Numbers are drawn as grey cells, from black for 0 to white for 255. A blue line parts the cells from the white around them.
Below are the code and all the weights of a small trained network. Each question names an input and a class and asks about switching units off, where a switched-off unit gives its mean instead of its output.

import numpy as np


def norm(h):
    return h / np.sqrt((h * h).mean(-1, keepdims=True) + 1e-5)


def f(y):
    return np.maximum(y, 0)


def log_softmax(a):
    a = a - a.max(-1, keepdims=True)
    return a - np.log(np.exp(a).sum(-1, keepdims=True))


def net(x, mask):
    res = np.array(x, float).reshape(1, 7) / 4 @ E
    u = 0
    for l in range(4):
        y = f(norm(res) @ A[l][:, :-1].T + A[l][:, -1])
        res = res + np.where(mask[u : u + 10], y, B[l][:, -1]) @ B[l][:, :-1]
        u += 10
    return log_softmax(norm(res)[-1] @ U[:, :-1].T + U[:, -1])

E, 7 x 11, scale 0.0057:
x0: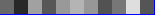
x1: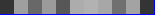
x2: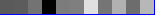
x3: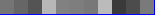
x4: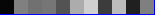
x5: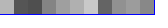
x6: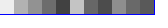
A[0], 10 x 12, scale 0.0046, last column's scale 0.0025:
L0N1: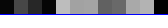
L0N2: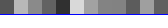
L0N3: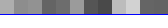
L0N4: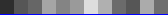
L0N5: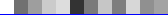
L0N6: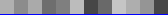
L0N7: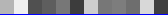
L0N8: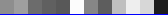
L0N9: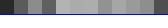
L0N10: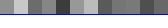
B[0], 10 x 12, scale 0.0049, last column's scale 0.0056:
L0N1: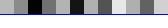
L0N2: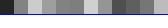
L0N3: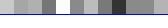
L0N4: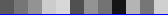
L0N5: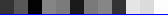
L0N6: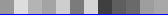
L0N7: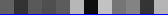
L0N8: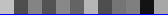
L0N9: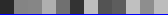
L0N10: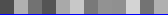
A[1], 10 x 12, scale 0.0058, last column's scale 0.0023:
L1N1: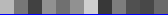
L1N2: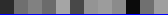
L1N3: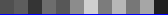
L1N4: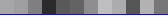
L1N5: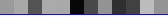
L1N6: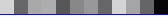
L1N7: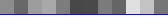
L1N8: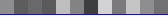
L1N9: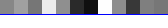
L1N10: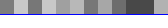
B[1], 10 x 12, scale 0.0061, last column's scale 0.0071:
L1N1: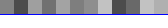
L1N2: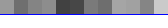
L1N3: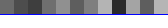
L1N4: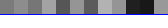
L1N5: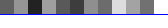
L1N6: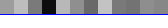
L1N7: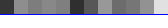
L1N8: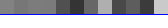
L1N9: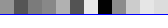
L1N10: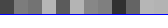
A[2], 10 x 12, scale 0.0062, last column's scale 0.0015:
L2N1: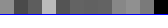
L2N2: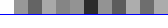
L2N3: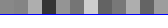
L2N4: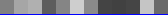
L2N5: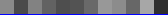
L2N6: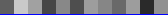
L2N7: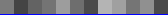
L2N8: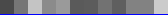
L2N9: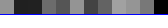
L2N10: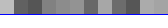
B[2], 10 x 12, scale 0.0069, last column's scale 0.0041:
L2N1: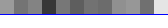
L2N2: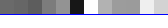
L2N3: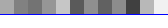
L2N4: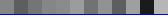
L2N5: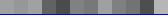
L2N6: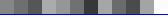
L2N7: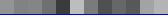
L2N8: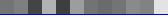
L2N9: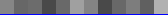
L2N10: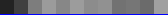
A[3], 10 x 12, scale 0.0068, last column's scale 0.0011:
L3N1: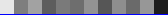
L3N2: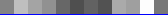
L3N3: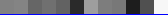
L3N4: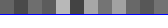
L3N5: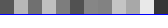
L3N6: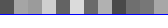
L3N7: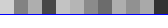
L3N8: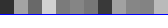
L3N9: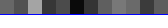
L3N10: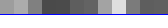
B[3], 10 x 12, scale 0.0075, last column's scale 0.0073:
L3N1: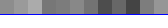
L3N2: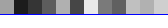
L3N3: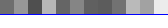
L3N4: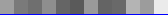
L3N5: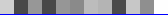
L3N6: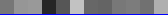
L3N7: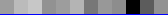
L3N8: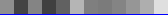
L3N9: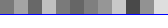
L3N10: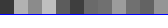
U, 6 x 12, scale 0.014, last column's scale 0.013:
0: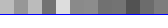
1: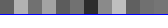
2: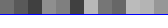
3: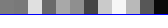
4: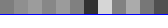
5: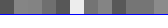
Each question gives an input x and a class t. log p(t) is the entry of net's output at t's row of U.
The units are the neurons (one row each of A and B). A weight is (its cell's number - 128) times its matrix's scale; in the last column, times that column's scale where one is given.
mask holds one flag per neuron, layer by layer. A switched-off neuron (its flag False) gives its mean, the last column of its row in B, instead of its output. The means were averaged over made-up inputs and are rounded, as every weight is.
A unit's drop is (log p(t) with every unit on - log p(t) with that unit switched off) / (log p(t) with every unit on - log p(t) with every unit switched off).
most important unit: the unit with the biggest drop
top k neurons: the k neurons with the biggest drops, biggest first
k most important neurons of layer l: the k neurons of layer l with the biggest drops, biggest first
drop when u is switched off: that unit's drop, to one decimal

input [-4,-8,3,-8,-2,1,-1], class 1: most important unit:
L0N7
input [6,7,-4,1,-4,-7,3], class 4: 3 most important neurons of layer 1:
(L1N5 L1N2 L1N8)
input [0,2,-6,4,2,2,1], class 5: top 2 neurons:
(L1N10 L0N5)
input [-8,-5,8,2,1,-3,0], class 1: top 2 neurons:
(L1N4 L0N7)
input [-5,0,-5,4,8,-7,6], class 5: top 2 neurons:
(L0N5 L1N10)
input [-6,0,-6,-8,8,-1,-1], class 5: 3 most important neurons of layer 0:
(L0N5 L0N1 L0N10)
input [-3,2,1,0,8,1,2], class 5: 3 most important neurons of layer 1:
(L1N9 L1N5 L1N10)
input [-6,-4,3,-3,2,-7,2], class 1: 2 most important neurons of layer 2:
(L2N5 L2N2)
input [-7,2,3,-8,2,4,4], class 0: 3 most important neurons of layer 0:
(L0N8 L0N5 L0N3)
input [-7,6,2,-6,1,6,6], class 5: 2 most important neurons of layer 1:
(L1N9 L1N10)
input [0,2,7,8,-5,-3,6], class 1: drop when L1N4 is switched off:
0.2
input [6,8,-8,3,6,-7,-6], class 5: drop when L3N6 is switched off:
0.1
